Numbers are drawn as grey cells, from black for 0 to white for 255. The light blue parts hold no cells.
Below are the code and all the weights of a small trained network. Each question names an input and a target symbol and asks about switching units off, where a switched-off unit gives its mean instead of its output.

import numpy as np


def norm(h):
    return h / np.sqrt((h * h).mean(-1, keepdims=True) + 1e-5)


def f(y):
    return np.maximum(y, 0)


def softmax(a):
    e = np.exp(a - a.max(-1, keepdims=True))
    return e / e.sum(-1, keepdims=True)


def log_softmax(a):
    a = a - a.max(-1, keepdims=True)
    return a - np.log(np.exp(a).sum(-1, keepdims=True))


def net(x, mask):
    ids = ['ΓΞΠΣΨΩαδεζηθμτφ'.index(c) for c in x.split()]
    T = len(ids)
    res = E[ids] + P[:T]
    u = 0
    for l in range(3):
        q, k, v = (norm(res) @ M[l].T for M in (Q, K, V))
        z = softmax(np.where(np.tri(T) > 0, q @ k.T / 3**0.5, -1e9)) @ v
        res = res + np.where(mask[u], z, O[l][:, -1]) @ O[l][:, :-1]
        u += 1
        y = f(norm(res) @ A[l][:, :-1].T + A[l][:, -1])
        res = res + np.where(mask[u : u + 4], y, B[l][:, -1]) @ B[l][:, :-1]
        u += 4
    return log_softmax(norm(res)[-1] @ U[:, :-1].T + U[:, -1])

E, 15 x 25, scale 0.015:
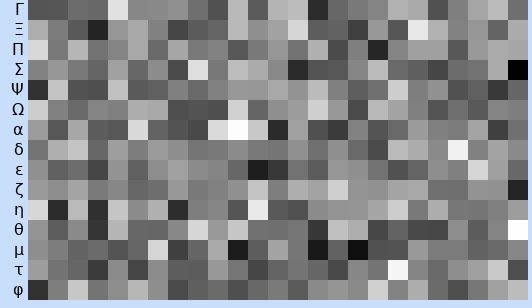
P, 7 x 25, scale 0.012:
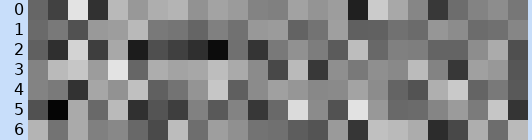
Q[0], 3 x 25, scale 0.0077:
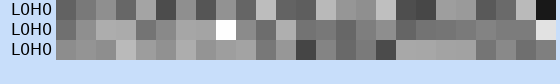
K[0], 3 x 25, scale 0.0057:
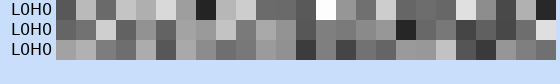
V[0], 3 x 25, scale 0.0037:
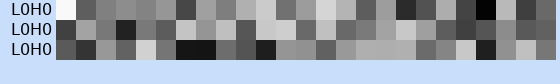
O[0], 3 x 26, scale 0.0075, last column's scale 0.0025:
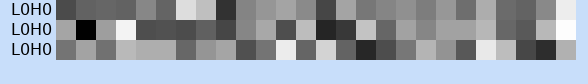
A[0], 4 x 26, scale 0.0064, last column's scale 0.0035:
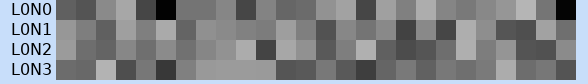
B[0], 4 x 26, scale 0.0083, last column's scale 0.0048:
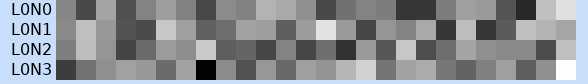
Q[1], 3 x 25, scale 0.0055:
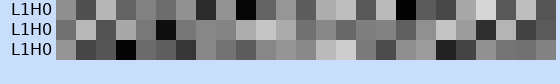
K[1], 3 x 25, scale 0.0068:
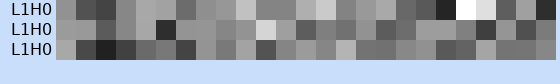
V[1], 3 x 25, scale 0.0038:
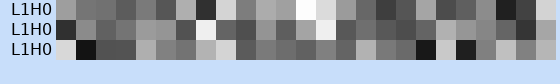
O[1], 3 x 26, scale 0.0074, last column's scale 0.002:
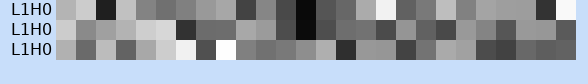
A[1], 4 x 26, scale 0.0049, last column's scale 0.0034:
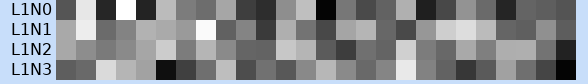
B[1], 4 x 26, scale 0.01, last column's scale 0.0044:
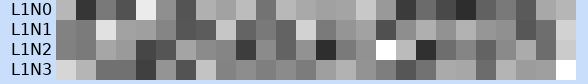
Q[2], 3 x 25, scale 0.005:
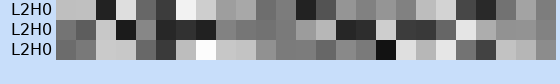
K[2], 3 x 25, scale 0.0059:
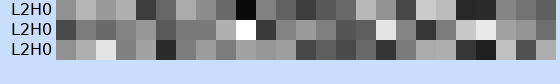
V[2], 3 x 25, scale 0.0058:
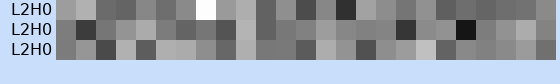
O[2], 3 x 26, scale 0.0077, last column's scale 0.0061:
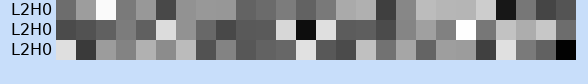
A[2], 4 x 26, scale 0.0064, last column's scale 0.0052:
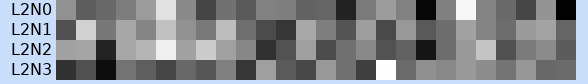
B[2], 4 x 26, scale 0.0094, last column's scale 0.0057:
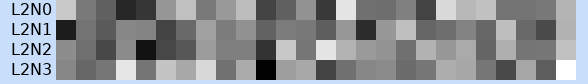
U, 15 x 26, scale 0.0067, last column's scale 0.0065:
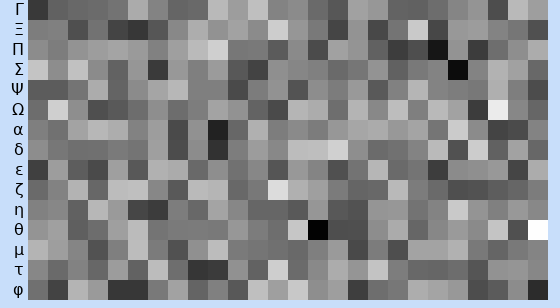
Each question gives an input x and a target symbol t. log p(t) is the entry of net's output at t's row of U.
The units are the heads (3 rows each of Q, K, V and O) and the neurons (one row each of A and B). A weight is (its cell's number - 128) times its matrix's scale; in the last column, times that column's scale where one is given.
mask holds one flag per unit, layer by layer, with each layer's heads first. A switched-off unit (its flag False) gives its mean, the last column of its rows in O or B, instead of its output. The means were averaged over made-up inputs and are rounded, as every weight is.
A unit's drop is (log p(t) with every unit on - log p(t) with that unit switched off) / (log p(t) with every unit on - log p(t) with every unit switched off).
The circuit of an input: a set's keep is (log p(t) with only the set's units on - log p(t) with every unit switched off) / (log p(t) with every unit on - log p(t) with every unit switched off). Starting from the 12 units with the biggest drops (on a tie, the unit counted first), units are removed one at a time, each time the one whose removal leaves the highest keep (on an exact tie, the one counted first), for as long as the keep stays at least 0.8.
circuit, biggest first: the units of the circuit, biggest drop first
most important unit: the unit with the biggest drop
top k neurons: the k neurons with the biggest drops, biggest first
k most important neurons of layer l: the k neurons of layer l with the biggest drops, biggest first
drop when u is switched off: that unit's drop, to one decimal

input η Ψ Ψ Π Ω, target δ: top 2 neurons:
L1N0; L0N3
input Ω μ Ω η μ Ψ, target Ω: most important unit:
L1N0
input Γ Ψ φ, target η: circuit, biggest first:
L1H0; L0N1
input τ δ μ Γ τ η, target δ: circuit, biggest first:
L2H0; L0H0; L1H0
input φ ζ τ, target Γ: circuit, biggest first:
L0N0; L2H0
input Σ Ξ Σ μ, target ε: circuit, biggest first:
L2N1; L0N2
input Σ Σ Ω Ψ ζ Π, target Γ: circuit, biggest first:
L1H0; L2H0; L0N0
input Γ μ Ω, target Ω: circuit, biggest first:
L1N0; L2H0
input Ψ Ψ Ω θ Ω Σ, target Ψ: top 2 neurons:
L2N3; L1N0
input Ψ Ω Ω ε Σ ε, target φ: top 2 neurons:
L1N0; L0N3
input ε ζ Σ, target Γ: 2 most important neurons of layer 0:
L0N0; L0N2
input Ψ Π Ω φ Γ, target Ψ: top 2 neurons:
L1N2; L2N3
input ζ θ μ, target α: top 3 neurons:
L0N1; L0N3; L0N0
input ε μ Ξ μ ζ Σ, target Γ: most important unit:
L1H0
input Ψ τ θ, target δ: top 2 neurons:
L0N3; L1N3
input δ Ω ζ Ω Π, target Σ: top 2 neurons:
L0N1; L0N2
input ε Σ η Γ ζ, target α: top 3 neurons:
L1N1; L1N2; L1N3
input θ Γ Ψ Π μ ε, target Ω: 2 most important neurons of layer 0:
L0N2; L0N3
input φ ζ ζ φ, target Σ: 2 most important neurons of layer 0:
L0N0; L0N3
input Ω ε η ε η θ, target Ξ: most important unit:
L1H0
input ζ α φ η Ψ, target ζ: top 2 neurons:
L1N0; L0N1
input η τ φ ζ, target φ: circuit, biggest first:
L1H0; L0H0
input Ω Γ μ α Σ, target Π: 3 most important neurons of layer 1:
L1N0; L1N2; L1N3
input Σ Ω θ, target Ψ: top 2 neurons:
L2N3; L1N0
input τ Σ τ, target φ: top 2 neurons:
L1N0; L0N0
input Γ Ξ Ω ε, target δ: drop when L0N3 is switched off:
1.4
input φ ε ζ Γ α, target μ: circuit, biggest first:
L2N0
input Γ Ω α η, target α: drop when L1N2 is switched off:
0.1
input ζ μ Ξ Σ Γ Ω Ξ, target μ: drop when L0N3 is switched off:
0.0
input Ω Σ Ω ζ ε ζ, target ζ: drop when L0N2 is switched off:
0.1
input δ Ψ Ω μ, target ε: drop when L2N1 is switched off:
0.3
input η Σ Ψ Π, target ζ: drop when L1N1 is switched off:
0.4
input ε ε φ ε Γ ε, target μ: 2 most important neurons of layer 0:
L0N0; L0N3
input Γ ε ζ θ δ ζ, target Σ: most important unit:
L0H0
